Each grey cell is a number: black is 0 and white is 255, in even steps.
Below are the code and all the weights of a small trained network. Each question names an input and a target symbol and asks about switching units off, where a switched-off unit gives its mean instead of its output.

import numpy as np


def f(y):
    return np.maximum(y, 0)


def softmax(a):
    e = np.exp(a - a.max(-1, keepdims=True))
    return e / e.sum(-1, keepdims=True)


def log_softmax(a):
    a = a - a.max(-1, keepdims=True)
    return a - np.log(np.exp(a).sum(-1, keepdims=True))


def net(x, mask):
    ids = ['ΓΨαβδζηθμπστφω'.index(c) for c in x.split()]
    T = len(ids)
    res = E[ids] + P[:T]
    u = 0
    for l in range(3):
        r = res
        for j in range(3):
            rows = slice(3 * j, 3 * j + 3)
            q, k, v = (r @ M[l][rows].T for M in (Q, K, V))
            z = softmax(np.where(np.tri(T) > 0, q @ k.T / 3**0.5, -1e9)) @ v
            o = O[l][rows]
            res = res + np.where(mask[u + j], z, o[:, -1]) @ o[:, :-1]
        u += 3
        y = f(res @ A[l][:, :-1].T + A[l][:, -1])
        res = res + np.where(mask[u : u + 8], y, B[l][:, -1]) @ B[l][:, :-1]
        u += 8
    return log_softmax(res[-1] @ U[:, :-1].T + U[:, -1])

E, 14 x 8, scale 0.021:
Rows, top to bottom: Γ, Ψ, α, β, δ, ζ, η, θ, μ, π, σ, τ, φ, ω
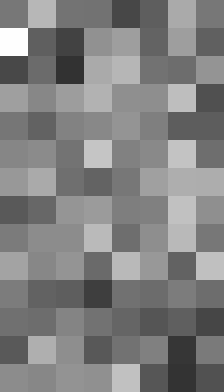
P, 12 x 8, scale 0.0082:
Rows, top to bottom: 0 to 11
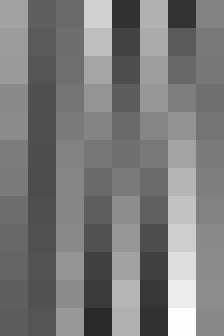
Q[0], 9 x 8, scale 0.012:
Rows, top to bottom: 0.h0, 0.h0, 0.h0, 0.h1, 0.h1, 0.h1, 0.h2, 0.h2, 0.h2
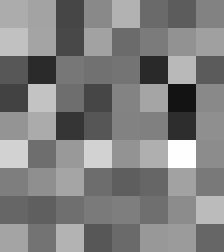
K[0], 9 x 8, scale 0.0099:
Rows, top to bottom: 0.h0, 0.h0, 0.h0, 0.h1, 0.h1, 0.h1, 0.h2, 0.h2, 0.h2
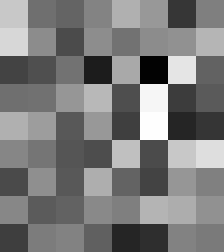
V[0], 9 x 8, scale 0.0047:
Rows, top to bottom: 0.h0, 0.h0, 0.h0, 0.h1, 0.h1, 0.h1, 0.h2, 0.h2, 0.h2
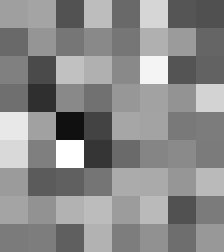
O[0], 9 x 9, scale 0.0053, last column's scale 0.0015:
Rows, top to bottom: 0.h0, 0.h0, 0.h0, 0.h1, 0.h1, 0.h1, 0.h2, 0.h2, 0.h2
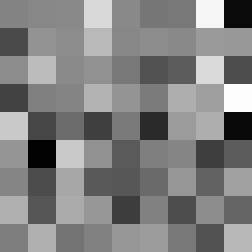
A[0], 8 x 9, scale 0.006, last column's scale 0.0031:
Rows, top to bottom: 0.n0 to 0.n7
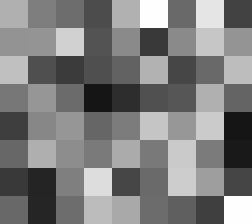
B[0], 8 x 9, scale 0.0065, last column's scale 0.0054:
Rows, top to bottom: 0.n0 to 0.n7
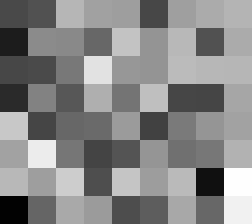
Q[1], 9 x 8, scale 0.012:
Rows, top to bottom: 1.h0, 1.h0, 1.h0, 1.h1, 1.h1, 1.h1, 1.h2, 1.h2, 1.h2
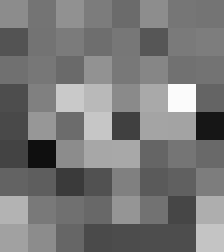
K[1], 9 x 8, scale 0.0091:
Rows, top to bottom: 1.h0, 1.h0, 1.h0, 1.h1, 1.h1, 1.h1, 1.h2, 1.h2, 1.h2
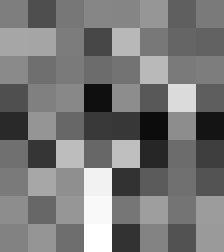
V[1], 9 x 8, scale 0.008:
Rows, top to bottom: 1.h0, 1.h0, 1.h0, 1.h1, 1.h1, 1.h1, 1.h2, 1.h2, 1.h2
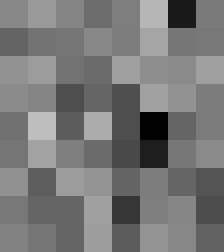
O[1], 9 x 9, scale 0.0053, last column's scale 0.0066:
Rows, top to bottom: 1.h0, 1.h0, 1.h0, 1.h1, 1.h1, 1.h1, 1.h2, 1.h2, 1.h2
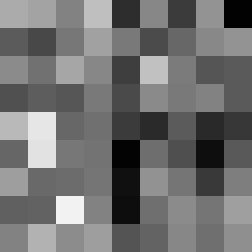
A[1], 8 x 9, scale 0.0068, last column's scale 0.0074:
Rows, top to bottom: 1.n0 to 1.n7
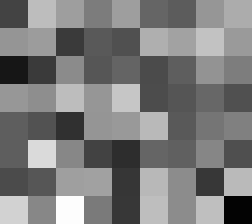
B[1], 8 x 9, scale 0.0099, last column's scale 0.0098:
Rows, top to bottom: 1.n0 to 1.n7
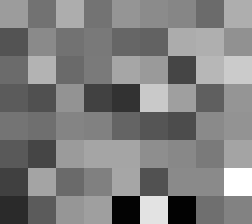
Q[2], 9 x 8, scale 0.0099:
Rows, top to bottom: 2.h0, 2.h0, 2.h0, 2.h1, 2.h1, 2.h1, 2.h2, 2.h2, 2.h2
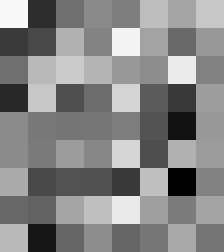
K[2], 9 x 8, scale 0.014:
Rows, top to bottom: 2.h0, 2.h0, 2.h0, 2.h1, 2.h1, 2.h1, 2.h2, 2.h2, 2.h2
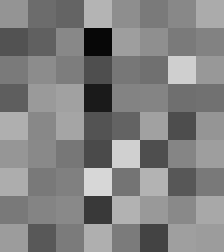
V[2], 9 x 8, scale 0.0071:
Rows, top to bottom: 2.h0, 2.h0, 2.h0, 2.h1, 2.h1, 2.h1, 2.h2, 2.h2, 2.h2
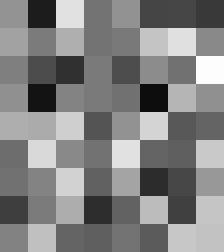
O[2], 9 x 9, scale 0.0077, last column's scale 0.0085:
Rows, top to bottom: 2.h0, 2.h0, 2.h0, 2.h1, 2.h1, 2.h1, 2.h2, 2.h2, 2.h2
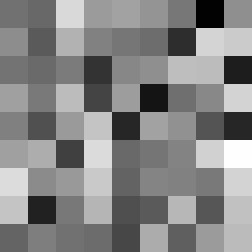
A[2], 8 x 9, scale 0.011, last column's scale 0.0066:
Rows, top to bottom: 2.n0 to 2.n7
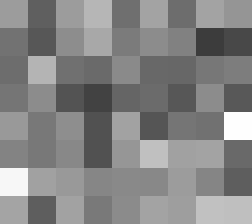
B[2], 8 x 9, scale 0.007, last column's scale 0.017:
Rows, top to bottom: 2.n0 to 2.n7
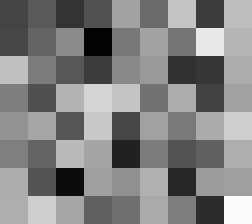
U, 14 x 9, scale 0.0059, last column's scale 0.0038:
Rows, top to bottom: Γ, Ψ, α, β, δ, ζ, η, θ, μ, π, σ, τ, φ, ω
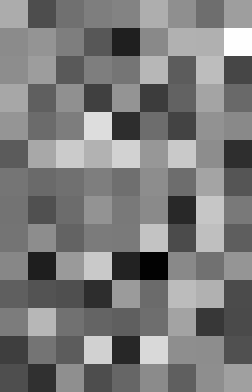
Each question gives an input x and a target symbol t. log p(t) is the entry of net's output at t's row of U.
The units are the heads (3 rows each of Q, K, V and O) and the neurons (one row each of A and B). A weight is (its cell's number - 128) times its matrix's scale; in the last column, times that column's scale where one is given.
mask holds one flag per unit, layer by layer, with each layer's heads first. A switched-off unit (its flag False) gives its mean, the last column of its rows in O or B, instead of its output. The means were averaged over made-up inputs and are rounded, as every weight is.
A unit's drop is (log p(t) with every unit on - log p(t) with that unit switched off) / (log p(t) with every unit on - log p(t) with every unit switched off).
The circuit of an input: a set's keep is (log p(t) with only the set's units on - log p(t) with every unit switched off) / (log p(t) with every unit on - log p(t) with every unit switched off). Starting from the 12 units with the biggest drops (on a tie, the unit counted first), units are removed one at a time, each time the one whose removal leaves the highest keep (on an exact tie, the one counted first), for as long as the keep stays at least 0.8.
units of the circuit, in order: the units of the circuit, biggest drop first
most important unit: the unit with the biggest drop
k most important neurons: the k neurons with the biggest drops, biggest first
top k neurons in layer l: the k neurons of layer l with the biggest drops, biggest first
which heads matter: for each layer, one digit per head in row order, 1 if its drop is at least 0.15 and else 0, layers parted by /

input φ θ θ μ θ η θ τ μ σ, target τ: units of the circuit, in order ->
(1.h1 2.h0)
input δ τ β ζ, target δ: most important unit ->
1.n6
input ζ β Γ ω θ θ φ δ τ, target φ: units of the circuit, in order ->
(2.h1 1.n2)
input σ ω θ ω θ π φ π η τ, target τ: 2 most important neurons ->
(1.n6 0.n7)
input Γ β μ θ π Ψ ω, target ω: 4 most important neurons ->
(2.n1 1.n3 0.n7 0.n6)
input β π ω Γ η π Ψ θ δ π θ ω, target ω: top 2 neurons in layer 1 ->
(1.n3 1.n6)
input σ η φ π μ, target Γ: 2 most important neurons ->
(0.n0 0.n1)
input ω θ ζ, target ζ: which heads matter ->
000 / 010 / 001
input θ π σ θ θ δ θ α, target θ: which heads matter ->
000 / 000 / 100
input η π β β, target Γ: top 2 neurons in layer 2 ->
(2.n6 2.n7)
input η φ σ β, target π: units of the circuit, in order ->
(1.h2 1.n2 2.h2 2.n7)
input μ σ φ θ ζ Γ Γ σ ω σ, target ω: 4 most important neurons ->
(1.n3 2.n1 0.n2 1.n0)
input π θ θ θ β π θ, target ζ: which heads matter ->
010 / 010 / 000
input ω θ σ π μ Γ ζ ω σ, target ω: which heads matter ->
100 / 010 / 110
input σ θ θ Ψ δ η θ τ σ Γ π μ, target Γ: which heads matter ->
010 / 001 / 001
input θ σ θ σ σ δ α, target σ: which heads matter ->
000 / 000 / 100
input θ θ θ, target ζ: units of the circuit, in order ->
(0.n6 1.h1 0.h1)
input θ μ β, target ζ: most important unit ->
2.h2
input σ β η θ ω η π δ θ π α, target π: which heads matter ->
000 / 000 / 011
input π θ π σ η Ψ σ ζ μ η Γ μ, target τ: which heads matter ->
100 / 010 / 000
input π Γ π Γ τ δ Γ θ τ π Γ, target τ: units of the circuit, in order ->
(1.h1)
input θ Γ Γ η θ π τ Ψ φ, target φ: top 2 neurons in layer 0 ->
(0.n3 0.n6)
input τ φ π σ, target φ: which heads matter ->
000 / 000 / 110
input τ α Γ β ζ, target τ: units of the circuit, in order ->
(1.h1 0.n6)
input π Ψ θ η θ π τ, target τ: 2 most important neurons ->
(1.n6 2.n2)
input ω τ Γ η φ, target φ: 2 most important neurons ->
(0.n3 0.n2)
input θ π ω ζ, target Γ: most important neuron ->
(0.n1)
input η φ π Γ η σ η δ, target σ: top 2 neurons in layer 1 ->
(1.n6 1.n2)
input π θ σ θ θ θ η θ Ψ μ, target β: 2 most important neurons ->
(0.n2 1.n2)
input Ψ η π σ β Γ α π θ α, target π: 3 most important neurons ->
(0.n1 0.n0 1.n3)
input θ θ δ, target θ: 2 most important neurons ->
(0.n6 2.n7)
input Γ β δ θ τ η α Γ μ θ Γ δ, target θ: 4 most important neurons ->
(0.n6 0.n5 2.n7 1.n2)
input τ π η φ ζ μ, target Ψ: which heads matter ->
100 / 000 / 100
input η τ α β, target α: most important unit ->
0.h1
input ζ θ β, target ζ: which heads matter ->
010 / 010 / 001
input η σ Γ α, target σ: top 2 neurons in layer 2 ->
(2.n7 2.n5)
